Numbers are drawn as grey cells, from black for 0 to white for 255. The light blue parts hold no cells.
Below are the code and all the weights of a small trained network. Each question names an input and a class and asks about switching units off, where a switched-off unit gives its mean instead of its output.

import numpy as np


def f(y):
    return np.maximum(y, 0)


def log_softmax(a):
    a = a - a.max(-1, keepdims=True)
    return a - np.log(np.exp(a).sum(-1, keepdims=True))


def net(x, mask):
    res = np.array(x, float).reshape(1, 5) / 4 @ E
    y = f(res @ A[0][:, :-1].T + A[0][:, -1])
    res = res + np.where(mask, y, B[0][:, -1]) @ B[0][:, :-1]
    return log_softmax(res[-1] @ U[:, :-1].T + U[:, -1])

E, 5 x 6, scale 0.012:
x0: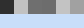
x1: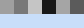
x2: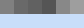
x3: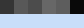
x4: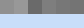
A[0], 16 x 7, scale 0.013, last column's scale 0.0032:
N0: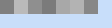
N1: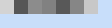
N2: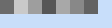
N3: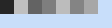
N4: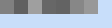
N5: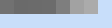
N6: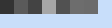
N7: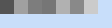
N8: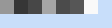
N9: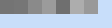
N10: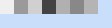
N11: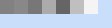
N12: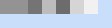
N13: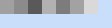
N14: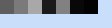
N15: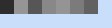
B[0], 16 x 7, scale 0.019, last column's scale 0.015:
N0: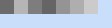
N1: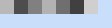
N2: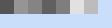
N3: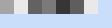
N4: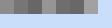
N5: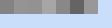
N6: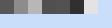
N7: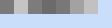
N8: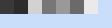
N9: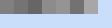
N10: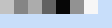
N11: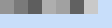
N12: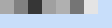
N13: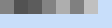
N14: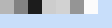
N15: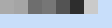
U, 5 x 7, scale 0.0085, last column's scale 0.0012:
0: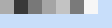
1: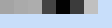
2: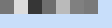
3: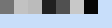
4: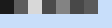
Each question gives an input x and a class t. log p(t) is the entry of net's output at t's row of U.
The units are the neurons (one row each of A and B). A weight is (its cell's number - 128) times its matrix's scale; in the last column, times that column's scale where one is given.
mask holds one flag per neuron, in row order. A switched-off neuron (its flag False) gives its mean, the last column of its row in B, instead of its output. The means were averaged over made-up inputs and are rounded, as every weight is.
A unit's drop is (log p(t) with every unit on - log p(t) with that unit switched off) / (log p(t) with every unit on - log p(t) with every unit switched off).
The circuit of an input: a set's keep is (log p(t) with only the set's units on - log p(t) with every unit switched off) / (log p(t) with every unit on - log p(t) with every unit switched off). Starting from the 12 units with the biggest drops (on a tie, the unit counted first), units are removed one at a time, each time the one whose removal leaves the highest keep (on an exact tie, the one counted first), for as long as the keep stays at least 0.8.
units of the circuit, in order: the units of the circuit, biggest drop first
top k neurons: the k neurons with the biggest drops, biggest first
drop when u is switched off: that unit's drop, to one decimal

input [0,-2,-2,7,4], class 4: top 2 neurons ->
[N8, N10]
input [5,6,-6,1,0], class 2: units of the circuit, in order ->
[N14]
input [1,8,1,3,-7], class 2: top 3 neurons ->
[N14, N8, N1]
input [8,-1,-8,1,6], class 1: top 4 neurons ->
[N14, N3, N15, N12]
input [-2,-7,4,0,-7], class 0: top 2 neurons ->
[N12, N11]
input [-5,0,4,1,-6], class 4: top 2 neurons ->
[N14, N12]
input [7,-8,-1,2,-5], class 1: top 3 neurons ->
[N6, N14, N15]
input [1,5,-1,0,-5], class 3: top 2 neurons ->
[N10, N12]
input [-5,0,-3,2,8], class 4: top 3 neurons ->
[N8, N12, N14]
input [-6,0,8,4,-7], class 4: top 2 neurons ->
[N8, N12]
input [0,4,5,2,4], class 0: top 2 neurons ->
[N3, N0]
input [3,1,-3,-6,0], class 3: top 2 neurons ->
[N14, N10]
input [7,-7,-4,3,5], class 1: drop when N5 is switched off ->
0.0
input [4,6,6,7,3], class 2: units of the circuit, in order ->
[N14]
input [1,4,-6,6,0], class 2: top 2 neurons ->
[N14, N1]
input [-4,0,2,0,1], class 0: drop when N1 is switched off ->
0.1
